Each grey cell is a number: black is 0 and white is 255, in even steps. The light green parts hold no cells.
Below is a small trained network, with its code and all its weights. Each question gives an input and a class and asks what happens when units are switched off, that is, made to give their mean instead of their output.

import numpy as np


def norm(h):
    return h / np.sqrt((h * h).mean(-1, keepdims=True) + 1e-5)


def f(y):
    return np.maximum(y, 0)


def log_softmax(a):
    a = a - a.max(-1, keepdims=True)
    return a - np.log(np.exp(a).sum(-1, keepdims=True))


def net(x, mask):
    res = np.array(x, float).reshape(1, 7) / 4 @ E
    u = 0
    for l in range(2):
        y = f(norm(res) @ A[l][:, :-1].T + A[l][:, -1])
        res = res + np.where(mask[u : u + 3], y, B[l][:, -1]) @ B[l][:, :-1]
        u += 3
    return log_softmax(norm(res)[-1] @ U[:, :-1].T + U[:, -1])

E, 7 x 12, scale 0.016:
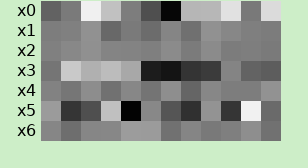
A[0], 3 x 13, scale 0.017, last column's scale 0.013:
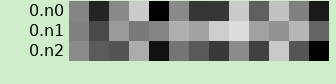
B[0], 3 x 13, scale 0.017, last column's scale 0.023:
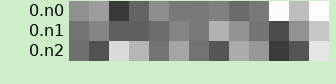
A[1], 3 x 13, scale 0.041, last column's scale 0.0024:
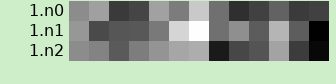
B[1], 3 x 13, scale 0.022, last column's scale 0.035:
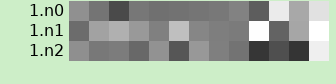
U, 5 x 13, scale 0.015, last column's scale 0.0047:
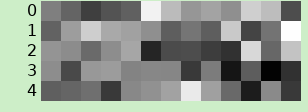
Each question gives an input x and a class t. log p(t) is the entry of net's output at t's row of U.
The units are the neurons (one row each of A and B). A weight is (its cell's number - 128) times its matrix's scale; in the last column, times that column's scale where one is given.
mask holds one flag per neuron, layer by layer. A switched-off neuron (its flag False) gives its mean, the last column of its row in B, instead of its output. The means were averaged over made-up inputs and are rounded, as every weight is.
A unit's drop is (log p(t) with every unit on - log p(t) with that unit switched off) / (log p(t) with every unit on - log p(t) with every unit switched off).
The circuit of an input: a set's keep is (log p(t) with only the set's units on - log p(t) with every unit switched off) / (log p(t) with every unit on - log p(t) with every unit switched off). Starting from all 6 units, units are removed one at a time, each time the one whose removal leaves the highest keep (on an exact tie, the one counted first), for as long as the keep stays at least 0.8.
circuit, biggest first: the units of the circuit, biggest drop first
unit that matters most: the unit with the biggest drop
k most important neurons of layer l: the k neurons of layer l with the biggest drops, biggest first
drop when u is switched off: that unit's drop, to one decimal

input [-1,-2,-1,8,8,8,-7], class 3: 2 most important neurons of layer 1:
(1.n0, 1.n2)
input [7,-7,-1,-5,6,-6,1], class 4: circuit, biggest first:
(1.n1, 1.n0)
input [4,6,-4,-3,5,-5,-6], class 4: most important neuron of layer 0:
(0.n0)
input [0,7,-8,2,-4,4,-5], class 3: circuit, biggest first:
(0.n2, 1.n1)
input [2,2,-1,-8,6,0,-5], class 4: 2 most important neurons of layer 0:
(0.n1, 0.n0)
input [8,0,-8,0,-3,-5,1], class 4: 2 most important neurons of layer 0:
(0.n2, 0.n1)
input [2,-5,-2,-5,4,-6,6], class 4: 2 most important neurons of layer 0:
(0.n0, 0.n1)
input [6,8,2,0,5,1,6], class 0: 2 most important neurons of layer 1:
(1.n2, 1.n1)
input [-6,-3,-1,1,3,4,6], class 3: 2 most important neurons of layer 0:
(0.n1, 0.n2)
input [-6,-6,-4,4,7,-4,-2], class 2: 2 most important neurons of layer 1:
(1.n0, 1.n2)
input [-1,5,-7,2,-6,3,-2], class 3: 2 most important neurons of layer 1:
(1.n1, 1.n0)
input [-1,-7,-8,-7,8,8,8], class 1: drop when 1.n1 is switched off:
0.6
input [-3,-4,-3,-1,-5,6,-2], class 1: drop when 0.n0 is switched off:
0.1
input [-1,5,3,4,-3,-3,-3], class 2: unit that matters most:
0.n2
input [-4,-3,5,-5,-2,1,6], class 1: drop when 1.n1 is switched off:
1.2
